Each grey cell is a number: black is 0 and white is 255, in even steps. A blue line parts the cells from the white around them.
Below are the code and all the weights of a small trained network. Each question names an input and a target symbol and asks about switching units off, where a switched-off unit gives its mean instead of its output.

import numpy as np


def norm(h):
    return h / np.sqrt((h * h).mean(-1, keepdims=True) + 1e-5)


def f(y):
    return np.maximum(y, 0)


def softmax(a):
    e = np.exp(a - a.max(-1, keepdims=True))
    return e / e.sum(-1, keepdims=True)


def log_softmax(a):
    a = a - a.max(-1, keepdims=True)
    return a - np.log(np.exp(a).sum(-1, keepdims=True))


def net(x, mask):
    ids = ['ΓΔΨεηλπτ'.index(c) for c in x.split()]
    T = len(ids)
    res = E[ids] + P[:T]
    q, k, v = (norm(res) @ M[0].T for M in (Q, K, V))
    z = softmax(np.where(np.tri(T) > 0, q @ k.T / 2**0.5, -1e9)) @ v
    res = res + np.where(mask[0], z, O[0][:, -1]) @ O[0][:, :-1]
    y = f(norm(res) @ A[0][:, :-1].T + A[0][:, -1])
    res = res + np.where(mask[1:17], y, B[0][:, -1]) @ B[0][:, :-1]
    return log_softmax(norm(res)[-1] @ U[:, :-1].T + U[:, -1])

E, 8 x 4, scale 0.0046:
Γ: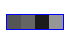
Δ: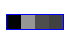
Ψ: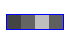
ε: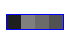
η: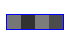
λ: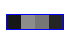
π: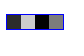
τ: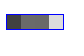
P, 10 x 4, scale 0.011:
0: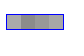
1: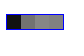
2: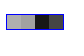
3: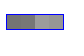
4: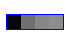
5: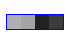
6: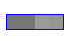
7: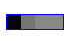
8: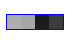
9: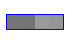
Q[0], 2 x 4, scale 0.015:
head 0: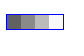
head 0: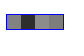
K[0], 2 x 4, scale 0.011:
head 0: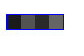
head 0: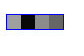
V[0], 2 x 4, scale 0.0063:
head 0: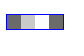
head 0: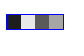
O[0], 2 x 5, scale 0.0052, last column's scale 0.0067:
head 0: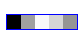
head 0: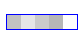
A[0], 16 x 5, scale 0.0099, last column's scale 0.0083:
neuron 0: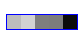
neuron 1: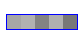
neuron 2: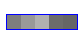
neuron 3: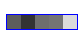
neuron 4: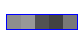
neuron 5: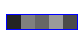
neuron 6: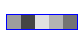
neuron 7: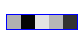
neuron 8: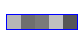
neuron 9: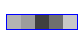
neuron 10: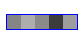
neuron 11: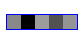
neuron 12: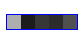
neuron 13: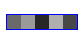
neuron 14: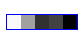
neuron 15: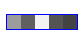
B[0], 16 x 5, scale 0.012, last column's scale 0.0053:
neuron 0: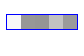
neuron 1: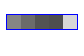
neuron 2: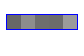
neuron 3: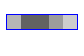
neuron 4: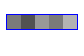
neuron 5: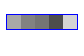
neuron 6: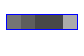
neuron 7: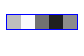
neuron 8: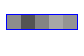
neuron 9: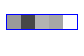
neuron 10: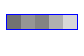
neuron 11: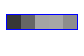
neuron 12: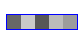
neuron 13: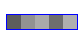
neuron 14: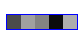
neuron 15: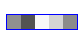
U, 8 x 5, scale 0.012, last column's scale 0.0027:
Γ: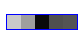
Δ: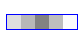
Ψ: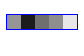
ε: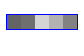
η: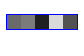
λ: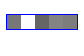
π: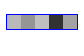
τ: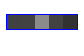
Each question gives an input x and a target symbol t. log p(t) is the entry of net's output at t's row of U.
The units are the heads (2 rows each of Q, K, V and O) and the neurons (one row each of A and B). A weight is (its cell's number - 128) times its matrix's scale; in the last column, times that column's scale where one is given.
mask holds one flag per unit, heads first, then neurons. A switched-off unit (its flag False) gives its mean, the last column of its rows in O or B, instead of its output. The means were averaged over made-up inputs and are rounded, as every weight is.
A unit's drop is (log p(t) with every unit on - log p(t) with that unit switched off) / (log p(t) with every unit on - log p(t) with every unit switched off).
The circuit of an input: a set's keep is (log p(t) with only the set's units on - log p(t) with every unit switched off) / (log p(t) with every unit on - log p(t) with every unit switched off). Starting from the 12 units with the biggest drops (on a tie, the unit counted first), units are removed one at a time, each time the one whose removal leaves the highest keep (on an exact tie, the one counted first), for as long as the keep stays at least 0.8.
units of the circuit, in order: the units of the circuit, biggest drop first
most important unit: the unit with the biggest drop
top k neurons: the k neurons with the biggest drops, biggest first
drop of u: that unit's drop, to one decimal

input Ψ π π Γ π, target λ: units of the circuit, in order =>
neuron 5; neuron 1; head 0
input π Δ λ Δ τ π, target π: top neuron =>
neuron 14
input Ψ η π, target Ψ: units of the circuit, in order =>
neuron 9; neuron 4
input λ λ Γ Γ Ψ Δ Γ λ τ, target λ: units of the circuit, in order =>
head 0; neuron 9
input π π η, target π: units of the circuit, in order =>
neuron 14; neuron 9
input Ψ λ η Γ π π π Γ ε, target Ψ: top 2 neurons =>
neuron 3; neuron 4
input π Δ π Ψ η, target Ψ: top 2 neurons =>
neuron 3; neuron 14
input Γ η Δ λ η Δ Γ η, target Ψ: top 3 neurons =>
neuron 3; neuron 11; neuron 5
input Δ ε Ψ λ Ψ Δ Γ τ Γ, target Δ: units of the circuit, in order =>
head 0; neuron 9
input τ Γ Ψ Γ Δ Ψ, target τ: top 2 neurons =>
neuron 14; neuron 4
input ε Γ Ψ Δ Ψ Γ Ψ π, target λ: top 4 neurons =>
neuron 9; neuron 1; neuron 5; neuron 6
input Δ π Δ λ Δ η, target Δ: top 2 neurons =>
neuron 0; neuron 10
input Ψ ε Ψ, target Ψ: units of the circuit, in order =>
head 0; neuron 3
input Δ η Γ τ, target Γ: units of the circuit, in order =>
neuron 7; neuron 6
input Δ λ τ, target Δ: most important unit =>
head 0
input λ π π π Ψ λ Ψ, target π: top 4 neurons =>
neuron 7; neuron 15; neuron 6; neuron 9
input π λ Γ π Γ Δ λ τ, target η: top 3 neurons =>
neuron 9; neuron 14; neuron 3
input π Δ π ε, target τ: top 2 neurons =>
neuron 6; neuron 9
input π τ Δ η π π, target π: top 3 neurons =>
neuron 14; neuron 9; neuron 4
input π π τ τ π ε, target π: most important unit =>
neuron 14
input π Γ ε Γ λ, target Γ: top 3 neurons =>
neuron 9; neuron 5; neuron 3
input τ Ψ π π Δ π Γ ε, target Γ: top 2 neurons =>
neuron 9; neuron 5
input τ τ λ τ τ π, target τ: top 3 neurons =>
neuron 14; neuron 4; neuron 9
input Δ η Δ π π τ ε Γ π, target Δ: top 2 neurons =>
neuron 9; neuron 0
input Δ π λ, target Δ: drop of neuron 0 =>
0.1
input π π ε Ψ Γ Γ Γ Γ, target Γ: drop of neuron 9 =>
0.3
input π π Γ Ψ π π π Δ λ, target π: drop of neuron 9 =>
0.4
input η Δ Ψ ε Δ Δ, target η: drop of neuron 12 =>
0.5
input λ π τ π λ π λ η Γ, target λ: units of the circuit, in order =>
head 0
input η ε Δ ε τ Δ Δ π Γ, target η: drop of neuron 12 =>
0.7
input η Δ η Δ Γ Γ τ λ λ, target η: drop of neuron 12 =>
0.5
